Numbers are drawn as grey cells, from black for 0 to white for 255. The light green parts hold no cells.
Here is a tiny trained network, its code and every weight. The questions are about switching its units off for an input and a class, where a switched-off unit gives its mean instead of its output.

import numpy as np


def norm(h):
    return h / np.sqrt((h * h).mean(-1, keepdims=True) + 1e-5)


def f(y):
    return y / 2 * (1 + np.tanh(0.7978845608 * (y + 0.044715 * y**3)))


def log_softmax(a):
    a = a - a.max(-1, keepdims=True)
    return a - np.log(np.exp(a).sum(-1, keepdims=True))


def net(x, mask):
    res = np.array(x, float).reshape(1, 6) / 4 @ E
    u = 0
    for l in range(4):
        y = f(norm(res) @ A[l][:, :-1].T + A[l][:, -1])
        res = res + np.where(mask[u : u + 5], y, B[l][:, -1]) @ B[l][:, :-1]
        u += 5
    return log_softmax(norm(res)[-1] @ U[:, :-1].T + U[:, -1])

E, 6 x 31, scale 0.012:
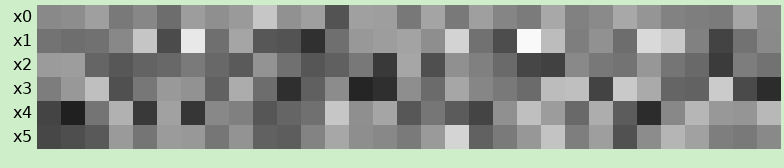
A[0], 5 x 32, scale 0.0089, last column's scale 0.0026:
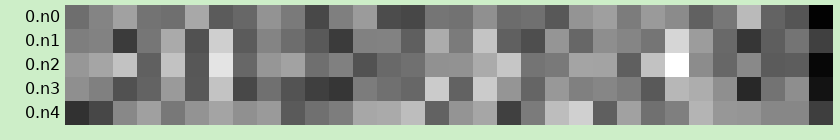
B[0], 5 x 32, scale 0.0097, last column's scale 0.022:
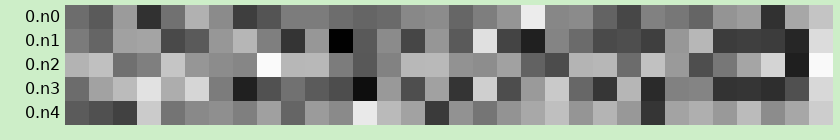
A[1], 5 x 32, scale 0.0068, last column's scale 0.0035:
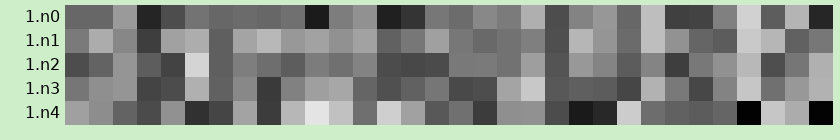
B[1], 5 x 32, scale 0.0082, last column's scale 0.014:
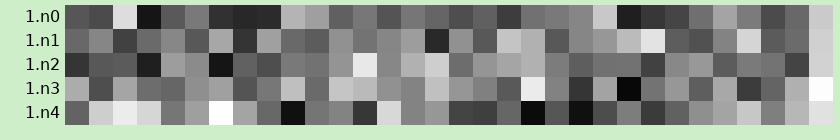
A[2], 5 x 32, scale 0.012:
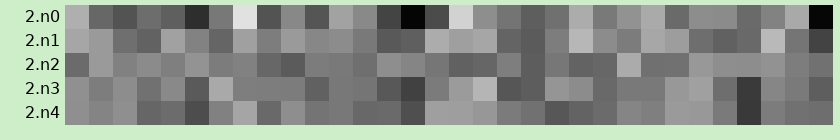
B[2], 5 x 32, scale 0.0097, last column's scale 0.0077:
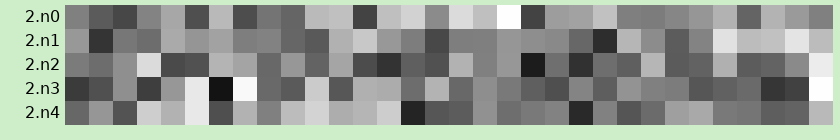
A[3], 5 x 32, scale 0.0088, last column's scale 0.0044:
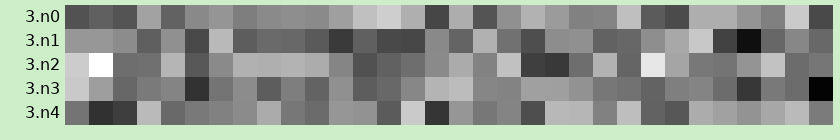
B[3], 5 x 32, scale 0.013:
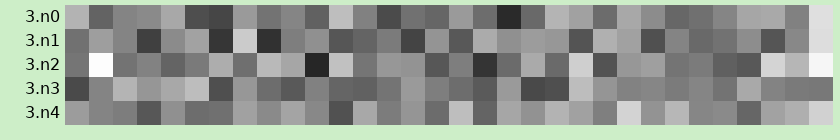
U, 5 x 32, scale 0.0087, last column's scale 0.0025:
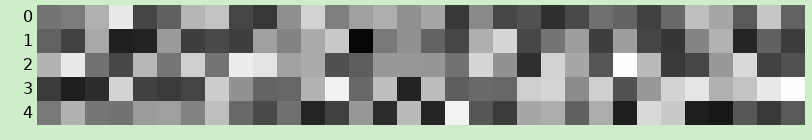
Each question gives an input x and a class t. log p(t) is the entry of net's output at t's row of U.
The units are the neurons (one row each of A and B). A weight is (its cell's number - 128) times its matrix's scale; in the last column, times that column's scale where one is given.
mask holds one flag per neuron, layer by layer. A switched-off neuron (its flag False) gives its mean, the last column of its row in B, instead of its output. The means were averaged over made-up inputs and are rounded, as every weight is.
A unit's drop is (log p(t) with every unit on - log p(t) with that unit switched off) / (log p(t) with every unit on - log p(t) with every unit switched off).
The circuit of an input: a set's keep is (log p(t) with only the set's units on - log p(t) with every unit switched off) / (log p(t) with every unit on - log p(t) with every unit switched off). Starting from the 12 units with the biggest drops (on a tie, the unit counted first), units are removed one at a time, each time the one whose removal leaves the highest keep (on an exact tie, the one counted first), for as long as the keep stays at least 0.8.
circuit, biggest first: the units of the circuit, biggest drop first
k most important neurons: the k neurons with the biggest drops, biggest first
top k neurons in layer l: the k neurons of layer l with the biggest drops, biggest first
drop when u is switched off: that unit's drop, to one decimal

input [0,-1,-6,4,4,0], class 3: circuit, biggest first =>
[0.n4]
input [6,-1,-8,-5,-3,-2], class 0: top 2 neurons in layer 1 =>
[1.n4; 1.n1]
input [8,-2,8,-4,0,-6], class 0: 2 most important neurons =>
[0.n2; 1.n4]
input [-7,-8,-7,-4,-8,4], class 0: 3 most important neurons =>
[0.n2; 0.n0; 1.n4]
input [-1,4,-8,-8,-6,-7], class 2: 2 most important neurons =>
[3.n2; 0.n3]
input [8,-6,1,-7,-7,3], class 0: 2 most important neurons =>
[1.n4; 0.n2]
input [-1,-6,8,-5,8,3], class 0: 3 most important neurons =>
[1.n4; 0.n4; 0.n0]
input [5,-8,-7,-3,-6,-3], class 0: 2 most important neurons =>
[0.n2; 1.n4]
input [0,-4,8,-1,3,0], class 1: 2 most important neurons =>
[0.n2; 1.n0]
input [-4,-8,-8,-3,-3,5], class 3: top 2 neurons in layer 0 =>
[0.n0; 0.n2]
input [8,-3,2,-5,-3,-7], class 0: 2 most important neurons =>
[1.n4; 0.n2]
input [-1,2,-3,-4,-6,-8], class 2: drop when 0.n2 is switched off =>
0.0
